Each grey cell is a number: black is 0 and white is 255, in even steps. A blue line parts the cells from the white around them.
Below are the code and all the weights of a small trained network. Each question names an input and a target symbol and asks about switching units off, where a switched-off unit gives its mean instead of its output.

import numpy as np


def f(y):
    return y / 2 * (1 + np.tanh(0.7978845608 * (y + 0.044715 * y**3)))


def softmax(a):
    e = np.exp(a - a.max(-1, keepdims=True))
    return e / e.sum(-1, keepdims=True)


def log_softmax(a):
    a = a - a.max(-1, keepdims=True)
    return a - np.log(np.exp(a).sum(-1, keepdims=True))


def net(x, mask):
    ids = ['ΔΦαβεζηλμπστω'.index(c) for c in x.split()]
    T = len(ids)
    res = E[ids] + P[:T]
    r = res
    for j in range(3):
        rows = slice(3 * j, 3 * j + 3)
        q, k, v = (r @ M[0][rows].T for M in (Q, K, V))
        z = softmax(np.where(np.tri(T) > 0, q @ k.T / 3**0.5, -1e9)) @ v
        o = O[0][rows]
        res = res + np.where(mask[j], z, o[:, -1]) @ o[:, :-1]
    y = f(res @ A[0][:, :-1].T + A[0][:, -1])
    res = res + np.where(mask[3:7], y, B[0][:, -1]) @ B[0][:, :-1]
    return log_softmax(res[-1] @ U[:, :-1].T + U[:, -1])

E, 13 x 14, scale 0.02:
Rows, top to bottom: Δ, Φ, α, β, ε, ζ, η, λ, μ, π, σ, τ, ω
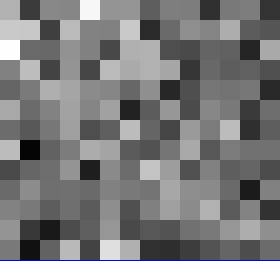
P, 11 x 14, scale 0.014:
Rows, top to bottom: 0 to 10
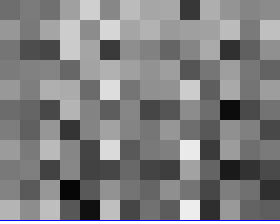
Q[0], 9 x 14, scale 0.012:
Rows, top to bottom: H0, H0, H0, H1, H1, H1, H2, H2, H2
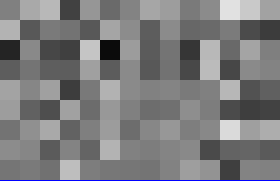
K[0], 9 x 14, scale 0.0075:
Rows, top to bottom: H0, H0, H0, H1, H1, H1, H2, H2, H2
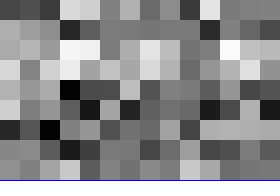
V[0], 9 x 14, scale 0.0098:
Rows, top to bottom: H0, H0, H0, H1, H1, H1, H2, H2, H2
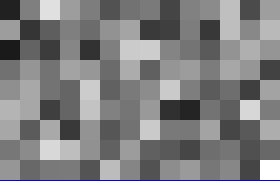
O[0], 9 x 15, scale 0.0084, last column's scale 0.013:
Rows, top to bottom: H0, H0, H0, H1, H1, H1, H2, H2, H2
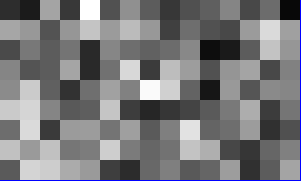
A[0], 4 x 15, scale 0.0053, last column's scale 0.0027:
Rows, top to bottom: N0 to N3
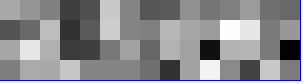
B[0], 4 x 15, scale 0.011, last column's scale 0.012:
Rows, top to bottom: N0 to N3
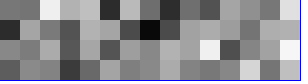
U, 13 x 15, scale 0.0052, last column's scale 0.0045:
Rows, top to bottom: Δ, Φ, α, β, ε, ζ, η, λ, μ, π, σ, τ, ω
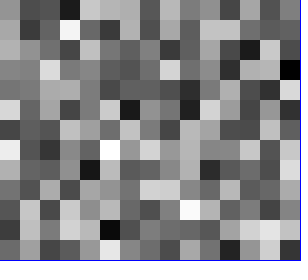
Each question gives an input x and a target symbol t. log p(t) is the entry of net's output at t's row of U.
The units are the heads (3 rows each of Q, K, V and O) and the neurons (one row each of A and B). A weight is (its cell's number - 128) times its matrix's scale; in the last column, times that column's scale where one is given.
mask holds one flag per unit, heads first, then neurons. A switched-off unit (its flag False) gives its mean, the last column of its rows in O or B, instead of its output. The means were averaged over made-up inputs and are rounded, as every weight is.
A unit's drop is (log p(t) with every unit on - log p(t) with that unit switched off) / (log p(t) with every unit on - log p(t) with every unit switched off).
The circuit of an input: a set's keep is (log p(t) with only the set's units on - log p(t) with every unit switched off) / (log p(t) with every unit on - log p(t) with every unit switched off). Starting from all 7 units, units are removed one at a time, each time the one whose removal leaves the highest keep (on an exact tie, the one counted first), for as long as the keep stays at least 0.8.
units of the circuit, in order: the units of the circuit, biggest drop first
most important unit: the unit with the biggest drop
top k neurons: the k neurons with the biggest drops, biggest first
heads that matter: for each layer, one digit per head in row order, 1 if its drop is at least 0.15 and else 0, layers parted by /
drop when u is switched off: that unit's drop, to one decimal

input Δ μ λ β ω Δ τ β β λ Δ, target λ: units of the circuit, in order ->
[H0]
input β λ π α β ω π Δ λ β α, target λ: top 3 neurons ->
[N3, N1, N0]
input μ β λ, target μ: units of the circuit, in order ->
[H0, N2]
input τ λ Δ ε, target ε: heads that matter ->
010
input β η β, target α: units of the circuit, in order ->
[H0, H2]
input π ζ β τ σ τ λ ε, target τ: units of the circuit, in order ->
[H0, N0, H1]
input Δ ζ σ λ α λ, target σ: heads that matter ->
001
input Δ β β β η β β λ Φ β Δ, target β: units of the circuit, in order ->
[N2, H0]
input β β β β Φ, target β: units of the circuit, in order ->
[N2, H0, H1]
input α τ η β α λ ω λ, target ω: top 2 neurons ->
[N3, N0]
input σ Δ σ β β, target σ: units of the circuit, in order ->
[H0, N1]
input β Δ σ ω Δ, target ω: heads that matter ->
100
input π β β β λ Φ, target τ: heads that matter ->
001
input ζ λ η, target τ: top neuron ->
[N3]
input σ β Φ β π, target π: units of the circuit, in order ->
[H1, H0]
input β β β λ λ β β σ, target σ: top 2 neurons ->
[N1, N0]
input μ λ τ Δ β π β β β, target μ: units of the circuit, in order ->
[H0, N2, H1]
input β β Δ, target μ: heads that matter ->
100
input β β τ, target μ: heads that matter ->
100
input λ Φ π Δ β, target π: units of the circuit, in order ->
[H1]
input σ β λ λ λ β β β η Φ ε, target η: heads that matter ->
110
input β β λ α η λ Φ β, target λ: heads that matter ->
100
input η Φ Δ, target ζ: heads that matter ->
001
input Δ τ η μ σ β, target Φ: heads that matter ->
111
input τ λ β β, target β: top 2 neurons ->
[N2, N0]
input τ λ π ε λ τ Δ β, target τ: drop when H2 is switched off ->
0.1
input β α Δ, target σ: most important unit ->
H2
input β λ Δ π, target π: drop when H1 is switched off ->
0.7
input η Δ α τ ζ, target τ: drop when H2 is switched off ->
0.2
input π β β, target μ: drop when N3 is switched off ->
0.0
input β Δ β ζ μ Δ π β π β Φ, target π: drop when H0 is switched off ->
0.2
